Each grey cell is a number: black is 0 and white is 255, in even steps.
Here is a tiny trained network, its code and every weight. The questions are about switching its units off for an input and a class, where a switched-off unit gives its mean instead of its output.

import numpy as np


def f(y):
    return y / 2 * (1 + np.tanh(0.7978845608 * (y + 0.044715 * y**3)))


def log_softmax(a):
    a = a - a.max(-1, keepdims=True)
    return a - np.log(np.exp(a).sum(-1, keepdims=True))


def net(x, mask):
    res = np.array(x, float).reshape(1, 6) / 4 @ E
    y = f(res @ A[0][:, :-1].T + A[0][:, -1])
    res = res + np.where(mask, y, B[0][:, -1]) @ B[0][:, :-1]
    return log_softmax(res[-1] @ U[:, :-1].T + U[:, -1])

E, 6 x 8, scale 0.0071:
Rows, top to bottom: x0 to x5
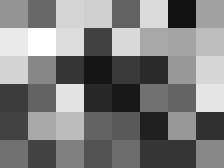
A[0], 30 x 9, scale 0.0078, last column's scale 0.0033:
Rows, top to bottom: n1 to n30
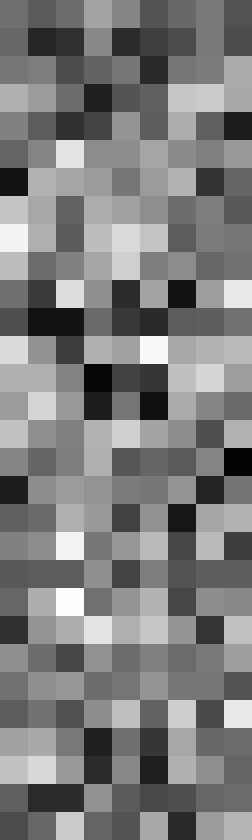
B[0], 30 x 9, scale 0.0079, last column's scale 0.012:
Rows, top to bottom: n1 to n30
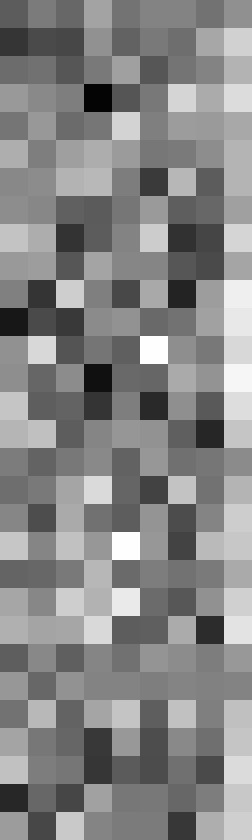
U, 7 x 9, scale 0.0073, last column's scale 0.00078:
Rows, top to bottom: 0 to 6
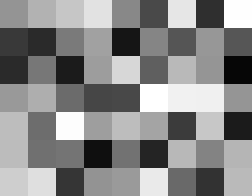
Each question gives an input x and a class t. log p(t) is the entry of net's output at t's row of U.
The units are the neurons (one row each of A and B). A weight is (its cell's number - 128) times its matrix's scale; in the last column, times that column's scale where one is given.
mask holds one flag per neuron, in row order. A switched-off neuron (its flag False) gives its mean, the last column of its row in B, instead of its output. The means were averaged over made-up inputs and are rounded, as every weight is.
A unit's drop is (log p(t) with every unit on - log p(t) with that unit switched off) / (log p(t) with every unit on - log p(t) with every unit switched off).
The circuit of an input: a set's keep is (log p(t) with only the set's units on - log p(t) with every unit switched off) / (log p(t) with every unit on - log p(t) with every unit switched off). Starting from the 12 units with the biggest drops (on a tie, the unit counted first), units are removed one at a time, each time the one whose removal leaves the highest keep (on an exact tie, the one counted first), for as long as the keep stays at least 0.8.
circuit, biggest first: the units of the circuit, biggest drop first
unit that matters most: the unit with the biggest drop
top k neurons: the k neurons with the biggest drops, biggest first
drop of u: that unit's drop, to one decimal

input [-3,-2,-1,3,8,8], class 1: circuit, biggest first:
[n12; n2]
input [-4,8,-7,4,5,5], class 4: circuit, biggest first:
[n22]
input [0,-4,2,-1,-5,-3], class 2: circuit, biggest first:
[n11; n28]
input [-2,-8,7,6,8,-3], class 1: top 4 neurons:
[n12; n2; n29; n21]
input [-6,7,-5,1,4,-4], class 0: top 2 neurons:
[n7; n23]
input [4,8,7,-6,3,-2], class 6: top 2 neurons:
[n9; n13]
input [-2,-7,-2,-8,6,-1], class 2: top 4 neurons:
[n12; n29; n2; n5]
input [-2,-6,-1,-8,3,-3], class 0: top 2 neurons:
[n23; n18]
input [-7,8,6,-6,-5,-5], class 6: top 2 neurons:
[n13; n9]
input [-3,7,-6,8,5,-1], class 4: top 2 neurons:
[n22; n20]
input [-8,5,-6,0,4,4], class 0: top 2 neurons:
[n18; n7]
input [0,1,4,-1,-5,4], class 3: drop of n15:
0.2
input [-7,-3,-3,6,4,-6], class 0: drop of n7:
0.2
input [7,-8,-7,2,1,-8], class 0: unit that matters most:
n23
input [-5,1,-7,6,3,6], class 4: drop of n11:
0.1
